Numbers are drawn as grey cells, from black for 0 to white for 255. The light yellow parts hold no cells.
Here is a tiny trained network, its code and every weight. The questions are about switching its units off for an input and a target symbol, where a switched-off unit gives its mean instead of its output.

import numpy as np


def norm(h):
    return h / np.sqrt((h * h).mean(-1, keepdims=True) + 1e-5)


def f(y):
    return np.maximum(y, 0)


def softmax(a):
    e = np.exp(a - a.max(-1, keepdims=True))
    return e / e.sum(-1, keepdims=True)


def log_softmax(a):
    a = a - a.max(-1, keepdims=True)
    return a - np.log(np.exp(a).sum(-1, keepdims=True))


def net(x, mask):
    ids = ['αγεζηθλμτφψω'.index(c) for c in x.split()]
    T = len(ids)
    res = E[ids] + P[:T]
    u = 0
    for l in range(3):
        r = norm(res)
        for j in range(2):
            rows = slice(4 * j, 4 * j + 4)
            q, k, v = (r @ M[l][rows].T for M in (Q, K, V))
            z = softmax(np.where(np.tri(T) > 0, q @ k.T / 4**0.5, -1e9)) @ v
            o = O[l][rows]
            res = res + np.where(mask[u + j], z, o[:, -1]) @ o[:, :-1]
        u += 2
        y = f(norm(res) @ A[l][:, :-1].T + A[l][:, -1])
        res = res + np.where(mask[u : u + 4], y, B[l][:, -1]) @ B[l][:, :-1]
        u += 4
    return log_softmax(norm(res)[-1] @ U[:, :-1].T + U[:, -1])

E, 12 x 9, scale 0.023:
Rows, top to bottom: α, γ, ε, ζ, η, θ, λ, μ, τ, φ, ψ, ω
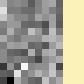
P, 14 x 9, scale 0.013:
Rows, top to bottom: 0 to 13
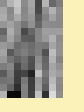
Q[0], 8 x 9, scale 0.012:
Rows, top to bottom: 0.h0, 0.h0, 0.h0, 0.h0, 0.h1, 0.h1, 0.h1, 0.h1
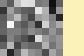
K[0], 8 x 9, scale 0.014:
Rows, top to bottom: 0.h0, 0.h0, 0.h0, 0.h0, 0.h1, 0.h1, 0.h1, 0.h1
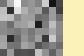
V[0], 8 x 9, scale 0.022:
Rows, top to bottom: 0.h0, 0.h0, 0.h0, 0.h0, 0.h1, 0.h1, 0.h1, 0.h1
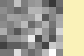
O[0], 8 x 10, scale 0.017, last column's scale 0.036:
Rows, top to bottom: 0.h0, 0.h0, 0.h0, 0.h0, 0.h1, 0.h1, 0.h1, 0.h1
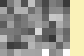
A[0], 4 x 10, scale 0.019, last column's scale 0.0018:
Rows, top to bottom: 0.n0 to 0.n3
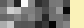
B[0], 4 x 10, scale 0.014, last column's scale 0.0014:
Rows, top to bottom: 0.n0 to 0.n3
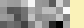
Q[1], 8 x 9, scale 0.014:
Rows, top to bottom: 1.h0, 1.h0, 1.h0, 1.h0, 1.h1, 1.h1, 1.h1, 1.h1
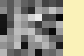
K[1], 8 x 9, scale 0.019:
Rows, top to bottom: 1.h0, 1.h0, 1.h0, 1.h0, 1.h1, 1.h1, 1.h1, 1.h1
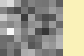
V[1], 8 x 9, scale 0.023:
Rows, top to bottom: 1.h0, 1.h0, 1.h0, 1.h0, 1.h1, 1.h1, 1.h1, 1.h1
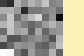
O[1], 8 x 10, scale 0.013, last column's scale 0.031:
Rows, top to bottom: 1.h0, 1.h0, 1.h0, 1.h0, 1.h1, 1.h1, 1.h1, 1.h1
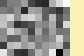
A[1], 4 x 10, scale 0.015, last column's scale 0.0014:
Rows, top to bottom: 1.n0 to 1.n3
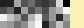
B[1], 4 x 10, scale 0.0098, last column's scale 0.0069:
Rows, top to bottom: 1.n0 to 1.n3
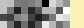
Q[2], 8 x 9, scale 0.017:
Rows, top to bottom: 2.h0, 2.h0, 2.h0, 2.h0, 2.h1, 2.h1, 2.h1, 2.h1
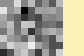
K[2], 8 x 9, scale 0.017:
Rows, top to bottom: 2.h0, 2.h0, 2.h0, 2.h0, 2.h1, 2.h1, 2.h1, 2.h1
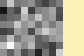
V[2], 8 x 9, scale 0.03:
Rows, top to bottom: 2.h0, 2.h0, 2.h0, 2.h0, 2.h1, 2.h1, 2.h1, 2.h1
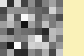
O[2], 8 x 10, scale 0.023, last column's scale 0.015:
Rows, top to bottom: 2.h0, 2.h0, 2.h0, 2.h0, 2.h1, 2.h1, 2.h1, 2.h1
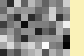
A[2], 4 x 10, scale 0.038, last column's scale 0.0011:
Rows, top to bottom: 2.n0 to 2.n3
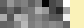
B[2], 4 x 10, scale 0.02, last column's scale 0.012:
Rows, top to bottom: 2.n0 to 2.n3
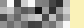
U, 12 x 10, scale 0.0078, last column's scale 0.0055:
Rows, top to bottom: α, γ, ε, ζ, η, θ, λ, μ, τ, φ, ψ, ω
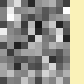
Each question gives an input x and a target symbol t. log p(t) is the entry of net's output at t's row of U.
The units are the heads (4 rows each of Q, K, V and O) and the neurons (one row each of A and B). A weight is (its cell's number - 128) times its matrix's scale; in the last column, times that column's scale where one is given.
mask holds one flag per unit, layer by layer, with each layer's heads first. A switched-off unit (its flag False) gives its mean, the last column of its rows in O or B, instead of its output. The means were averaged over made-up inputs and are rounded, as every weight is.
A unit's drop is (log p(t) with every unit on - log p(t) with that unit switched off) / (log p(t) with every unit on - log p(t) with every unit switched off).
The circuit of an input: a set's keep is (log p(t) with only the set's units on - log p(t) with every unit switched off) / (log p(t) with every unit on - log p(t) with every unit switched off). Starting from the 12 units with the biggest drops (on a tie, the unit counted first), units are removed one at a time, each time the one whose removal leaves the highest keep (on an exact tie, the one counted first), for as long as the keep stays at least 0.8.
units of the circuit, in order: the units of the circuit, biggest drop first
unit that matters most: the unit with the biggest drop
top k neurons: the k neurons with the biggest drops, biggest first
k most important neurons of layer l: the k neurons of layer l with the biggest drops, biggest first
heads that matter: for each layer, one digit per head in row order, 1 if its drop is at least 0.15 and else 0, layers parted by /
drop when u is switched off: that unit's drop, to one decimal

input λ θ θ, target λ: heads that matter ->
10 / 00 / 01
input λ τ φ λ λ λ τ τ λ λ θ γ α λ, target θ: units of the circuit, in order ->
0.h1, 2.h0, 0.h0
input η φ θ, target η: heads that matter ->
11 / 01 / 01
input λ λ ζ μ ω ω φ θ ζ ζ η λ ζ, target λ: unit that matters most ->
0.h1
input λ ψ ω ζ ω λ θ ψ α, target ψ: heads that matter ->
01 / 00 / 01
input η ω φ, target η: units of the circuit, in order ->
0.h0, 2.h1
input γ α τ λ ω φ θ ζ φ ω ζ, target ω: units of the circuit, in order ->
2.h1, 1.h1
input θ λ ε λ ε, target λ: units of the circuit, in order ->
0.h0, 2.h1
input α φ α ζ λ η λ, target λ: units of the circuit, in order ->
0.h1, 0.h0, 2.h1
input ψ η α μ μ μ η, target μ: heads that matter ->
10 / 00 / 10
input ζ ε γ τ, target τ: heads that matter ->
10 / 10 / 00
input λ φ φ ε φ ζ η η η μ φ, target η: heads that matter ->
11 / 00 / 01
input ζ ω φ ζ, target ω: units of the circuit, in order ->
2.h1, 1.h0
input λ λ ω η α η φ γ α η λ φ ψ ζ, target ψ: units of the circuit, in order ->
0.h1, 2.h1, 1.n1
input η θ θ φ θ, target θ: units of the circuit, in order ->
0.h1
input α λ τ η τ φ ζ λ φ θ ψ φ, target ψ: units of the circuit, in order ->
0.h1, 2.h1
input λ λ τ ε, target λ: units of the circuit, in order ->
2.h1, 0.h0
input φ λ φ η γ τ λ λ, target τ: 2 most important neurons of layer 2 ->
2.n1, 2.n0
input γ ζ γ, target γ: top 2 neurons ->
2.n0, 1.n2
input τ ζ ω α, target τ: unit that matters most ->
0.h0
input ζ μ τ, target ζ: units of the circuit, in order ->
0.h1, 2.h0, 1.h1
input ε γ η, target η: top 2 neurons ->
0.n1, 1.n2
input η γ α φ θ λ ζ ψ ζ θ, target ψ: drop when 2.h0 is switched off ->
0.1
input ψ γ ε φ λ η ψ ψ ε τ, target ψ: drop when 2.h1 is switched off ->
0.9
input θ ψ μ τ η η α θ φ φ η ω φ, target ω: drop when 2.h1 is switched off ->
0.5
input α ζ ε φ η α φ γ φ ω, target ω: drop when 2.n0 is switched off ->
0.1
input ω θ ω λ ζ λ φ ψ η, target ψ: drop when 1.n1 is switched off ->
0.1
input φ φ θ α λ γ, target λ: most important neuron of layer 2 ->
2.n3
